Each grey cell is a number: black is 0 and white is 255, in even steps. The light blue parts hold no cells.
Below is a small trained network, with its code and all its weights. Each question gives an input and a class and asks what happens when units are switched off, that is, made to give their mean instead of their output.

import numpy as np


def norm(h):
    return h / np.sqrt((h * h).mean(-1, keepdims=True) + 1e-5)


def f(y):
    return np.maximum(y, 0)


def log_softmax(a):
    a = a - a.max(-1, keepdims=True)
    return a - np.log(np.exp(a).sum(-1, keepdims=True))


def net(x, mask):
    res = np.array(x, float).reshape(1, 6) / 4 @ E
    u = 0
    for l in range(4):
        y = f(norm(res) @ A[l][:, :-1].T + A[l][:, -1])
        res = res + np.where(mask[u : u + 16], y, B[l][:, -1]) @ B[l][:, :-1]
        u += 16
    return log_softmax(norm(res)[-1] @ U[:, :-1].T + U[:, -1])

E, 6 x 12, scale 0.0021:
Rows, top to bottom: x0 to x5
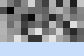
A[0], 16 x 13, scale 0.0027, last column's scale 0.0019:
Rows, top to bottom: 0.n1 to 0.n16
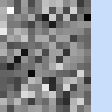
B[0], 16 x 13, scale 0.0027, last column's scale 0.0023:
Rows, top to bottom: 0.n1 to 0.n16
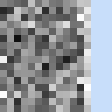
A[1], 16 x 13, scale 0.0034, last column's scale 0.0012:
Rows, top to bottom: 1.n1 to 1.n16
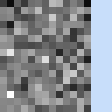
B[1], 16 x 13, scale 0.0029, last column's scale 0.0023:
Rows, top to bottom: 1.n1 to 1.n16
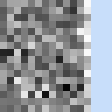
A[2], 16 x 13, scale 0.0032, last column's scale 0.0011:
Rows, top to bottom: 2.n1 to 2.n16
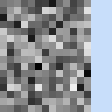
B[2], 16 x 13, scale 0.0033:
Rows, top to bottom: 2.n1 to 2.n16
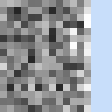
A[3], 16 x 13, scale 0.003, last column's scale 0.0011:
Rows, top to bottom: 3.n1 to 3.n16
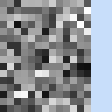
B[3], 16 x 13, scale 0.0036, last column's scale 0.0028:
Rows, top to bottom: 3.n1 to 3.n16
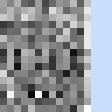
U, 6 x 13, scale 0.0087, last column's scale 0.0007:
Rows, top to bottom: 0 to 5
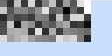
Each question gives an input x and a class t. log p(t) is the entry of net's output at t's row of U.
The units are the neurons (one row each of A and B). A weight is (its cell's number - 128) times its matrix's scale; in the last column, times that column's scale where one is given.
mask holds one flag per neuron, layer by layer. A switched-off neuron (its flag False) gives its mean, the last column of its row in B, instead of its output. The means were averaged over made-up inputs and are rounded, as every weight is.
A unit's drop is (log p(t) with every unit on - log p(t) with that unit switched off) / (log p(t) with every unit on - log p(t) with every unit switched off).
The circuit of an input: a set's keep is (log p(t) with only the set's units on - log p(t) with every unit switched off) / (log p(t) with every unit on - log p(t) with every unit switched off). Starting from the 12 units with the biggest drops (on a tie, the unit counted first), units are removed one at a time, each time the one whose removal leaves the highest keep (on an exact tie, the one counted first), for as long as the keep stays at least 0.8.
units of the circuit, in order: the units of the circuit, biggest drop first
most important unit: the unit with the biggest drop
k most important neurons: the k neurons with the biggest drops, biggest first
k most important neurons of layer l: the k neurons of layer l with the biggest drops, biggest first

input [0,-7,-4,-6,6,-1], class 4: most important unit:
1.n14
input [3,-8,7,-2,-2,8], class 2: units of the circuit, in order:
(2.n6; 2.n15)
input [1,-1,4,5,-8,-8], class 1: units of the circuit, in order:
(2.n4; 2.n10; 0.n9)
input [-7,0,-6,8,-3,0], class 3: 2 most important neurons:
(0.n15; 1.n3)
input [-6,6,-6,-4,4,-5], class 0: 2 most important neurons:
(2.n13; 2.n3)
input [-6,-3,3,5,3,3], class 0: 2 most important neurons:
(2.n13; 0.n2)
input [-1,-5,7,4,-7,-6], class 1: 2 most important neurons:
(2.n4; 0.n14)
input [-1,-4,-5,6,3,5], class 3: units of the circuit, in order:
(0.n15; 3.n9)
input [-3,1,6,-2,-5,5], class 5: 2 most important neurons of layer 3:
(3.n3; 3.n2)
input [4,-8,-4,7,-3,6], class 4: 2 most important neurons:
(1.n14; 1.n8)
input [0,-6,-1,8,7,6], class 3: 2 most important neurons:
(0.n15; 1.n3)
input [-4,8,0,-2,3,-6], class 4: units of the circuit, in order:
(1.n1; 3.n14)
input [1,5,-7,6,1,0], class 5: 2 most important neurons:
(0.n14; 3.n3)
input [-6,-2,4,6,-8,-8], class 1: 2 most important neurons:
(2.n4; 2.n12)
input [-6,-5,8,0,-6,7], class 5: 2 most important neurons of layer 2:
(2.n5; 2.n3)
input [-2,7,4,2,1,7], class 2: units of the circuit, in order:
(2.n6; 1.n5)
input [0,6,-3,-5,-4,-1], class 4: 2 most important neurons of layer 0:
(0.n10; 0.n15)
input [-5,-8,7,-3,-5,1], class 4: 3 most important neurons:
(1.n14; 0.n2; 3.n14)
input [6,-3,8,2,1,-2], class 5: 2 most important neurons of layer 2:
(2.n13; 2.n5)
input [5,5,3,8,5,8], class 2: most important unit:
0.n5
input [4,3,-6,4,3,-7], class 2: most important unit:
0.n12
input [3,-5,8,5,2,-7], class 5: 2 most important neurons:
(0.n4; 1.n12)
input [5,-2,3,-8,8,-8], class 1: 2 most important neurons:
(1.n13; 1.n6)
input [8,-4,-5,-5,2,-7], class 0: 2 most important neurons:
(1.n8; 1.n6)
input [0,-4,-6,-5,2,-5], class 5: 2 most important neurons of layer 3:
(3.n3; 3.n1)
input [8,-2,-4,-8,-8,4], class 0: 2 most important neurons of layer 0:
(0.n3; 0.n9)
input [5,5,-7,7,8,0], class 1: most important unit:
1.n13
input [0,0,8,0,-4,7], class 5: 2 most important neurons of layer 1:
(1.n12; 1.n2)
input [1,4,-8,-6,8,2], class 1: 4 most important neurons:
(1.n13; 3.n11; 0.n4; 0.n6)
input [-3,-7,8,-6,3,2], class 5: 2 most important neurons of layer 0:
(0.n4; 0.n10)
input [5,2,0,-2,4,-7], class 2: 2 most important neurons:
(0.n12; 2.n13)
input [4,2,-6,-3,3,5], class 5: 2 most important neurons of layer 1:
(1.n2; 1.n14)
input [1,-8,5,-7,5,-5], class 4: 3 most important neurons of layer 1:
(1.n14; 1.n8; 1.n12)
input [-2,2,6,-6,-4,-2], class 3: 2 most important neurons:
(0.n13; 0.n14)
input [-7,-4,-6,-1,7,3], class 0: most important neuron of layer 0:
(0.n9)
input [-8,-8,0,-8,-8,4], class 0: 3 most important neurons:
(2.n13; 0.n2; 1.n9)
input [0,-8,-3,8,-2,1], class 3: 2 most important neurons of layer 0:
(0.n15; 0.n16)
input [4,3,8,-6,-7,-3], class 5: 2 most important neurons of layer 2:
(2.n5; 2.n1)
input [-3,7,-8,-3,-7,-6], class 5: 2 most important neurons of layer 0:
(0.n14; 0.n2)
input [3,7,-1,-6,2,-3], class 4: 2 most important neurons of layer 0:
(0.n10; 0.n15)
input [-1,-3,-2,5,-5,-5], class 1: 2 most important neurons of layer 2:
(2.n4; 2.n6)
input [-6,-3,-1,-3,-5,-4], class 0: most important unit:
2.n13
